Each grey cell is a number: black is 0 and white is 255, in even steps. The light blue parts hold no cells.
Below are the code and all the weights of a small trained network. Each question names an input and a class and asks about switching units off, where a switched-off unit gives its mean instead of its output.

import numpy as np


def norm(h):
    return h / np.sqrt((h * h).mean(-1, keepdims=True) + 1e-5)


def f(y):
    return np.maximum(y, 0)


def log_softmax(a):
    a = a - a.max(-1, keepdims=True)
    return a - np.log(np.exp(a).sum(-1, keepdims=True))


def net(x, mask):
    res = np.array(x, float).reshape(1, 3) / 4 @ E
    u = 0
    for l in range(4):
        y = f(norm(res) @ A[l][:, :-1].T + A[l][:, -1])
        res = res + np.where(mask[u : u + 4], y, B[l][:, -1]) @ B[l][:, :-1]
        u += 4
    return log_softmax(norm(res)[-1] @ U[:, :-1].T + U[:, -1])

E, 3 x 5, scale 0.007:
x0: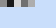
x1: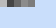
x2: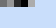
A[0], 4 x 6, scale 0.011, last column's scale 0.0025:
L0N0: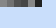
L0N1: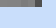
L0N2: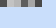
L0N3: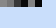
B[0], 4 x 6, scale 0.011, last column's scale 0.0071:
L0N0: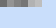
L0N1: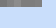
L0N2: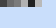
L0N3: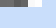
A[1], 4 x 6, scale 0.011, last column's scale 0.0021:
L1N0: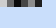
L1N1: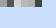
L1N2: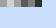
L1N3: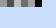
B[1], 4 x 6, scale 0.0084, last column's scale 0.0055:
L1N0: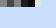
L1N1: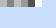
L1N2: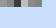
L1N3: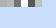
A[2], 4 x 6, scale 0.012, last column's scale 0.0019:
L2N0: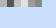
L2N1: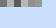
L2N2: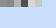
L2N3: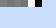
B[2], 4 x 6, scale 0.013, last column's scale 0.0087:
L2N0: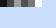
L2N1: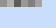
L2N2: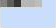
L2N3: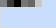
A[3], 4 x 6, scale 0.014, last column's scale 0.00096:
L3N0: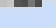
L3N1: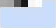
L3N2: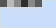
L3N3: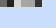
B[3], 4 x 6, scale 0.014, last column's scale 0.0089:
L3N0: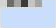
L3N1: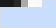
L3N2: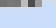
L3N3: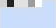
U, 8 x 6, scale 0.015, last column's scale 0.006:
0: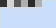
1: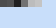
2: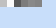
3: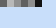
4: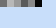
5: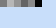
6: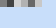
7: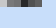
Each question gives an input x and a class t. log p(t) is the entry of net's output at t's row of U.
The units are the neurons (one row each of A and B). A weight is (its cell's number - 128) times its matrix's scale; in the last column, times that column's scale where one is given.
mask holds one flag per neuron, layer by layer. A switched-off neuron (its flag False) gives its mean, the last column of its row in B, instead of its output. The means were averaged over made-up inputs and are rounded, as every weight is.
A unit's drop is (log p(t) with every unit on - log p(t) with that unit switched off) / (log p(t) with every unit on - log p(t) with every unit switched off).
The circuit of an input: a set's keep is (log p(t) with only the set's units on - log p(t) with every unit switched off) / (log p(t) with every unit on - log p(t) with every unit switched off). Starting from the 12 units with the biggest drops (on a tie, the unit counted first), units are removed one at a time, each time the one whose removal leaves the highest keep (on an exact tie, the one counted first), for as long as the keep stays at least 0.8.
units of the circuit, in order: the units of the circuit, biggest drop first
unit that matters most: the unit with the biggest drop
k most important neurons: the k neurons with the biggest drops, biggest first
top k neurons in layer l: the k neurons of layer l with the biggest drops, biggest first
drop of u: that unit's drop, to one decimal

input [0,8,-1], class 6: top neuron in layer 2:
L2N3
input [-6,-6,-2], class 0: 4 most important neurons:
L0N2, L3N3, L3N1, L0N3
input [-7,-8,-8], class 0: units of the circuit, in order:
L3N3, L3N1
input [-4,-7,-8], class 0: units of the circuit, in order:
L2N1, L3N3, L3N1
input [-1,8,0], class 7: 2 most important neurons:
L1N0, L3N1
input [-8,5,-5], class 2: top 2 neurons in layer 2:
L2N1, L2N0
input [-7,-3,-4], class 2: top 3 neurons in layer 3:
L3N1, L3N0, L3N3
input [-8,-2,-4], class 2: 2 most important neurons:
L2N0, L3N1
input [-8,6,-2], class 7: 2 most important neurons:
L2N0, L3N1
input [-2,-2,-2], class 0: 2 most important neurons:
L0N3, L3N3
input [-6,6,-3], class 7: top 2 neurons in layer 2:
L2N0, L2N2
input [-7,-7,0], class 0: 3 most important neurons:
L0N2, L3N3, L3N1
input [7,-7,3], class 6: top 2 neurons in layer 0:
L0N2, L0N3
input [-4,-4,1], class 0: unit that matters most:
L0N2
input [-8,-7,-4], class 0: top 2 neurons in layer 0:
L0N2, L0N3
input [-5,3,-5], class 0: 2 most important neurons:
L2N1, L1N1
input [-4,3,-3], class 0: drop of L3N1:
0.5
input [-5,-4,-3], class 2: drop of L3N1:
0.5
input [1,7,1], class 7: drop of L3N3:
0.3
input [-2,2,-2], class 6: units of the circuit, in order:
L3N1
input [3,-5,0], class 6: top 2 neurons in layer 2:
L2N3, L2N1
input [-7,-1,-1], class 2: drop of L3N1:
0.2
